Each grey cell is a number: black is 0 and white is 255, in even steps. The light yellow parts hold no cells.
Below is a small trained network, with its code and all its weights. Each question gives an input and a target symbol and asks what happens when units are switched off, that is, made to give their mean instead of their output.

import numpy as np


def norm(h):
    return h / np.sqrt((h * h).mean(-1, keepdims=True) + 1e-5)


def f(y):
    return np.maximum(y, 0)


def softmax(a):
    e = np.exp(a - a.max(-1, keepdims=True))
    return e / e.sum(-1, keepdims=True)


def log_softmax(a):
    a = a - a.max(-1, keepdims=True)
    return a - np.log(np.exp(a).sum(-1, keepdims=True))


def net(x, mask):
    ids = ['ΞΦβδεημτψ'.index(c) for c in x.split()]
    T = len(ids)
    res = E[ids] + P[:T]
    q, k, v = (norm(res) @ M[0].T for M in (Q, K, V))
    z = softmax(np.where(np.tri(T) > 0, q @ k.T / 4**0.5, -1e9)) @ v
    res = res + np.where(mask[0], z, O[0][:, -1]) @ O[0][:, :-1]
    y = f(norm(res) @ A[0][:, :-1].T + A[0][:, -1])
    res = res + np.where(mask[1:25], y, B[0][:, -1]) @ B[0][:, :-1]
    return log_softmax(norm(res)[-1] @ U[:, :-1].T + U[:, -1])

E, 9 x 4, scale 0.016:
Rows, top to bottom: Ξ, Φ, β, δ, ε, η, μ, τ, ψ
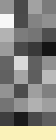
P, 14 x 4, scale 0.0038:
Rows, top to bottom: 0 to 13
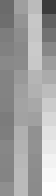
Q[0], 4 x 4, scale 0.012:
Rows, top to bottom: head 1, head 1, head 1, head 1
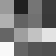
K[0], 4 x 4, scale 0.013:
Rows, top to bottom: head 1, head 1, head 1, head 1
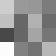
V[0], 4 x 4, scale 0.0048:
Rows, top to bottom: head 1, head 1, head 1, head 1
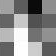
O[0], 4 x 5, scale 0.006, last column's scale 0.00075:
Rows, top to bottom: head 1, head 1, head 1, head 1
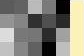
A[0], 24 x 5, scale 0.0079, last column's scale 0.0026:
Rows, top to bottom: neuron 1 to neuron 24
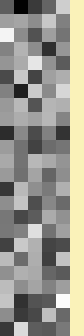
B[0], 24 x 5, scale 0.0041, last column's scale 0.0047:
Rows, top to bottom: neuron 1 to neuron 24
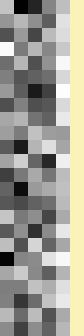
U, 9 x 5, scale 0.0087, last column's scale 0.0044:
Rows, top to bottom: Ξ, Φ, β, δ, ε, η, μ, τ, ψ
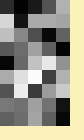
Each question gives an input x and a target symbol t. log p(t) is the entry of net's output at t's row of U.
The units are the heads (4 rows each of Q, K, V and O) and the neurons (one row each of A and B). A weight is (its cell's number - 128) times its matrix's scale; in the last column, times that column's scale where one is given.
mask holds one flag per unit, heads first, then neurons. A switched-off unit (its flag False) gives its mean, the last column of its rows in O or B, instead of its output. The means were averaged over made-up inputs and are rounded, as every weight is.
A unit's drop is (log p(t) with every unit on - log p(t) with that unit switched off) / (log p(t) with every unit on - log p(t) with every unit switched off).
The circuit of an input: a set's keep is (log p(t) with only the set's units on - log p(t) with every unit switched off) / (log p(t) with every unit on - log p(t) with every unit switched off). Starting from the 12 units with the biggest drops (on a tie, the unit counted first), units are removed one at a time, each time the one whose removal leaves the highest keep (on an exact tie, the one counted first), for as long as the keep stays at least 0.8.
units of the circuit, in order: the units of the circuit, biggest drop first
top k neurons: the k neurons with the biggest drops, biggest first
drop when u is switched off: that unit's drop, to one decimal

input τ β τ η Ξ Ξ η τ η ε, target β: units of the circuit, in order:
[head 1; neuron 19; neuron 24]
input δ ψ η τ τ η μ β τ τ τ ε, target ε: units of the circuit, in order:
[head 1; neuron 14]
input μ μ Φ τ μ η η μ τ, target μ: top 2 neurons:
[neuron 5; neuron 17]
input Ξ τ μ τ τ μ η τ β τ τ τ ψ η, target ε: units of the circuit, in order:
[head 1]
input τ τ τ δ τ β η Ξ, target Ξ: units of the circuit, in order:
[neuron 7; neuron 4]
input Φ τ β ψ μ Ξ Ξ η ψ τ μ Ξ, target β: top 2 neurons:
[neuron 7; neuron 12]
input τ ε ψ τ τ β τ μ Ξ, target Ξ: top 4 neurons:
[neuron 7; neuron 4; neuron 19; neuron 17]
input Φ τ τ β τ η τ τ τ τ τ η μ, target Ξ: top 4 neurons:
[neuron 7; neuron 4; neuron 19; neuron 3]
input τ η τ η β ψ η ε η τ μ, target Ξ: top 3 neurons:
[neuron 7; neuron 4; neuron 19]
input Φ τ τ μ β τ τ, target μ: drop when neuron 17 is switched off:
0.2
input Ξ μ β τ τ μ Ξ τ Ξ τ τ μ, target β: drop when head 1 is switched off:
0.3
